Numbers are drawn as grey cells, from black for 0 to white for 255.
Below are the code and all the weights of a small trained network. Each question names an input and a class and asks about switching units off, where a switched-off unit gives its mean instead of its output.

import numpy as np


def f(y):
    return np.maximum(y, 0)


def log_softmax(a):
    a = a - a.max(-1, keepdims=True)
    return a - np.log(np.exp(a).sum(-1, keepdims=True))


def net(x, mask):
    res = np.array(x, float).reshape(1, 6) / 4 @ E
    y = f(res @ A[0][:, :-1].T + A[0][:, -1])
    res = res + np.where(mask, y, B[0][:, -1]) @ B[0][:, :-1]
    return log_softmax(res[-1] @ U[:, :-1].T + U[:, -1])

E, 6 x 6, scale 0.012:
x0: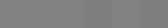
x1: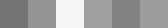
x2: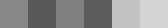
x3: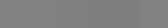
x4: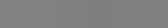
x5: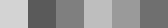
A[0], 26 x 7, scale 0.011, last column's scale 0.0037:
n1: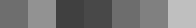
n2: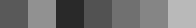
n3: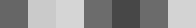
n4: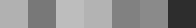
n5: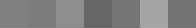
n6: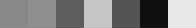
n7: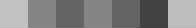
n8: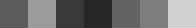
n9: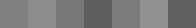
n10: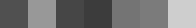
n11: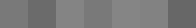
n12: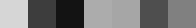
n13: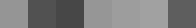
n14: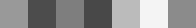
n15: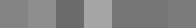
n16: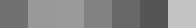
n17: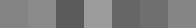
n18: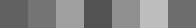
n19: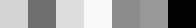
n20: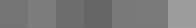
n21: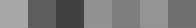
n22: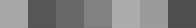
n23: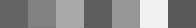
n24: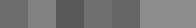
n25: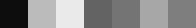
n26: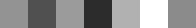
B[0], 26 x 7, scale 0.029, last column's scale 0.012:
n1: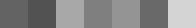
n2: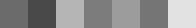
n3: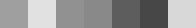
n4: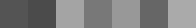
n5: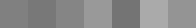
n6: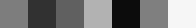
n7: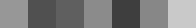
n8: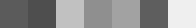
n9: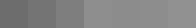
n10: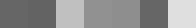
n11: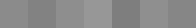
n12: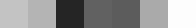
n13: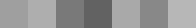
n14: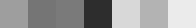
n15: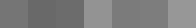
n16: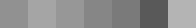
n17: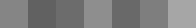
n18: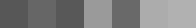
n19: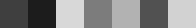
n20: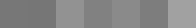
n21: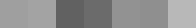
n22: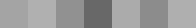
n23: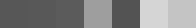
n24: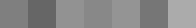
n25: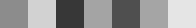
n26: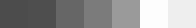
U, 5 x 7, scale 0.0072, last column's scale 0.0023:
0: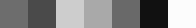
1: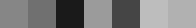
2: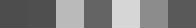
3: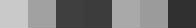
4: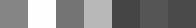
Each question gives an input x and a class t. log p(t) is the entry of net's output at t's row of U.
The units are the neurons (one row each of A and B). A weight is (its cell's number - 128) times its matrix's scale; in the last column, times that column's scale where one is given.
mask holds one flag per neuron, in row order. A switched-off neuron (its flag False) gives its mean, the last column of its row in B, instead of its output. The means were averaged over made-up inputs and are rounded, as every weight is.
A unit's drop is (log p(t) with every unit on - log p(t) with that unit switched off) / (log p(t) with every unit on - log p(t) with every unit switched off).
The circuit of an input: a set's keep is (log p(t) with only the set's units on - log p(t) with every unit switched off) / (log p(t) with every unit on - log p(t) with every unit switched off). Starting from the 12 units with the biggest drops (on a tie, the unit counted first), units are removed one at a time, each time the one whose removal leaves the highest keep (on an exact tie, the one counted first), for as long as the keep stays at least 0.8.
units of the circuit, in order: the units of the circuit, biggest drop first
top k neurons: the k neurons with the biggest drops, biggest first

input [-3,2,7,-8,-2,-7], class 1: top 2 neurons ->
n25, n23
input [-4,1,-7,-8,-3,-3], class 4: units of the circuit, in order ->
n3
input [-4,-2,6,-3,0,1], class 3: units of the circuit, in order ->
n19, n14
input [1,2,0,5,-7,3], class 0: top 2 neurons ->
n26, n14
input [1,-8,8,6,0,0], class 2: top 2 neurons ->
n8, n2
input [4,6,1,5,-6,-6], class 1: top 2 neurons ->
n23, n18
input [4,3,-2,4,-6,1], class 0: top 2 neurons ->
n12, n19
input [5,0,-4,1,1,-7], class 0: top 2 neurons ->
n12, n8
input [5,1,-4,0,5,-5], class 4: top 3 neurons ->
n25, n19, n3
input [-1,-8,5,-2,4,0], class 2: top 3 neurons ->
n8, n2, n25
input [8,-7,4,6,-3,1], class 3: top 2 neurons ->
n12, n19
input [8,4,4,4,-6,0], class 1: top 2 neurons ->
n8, n23
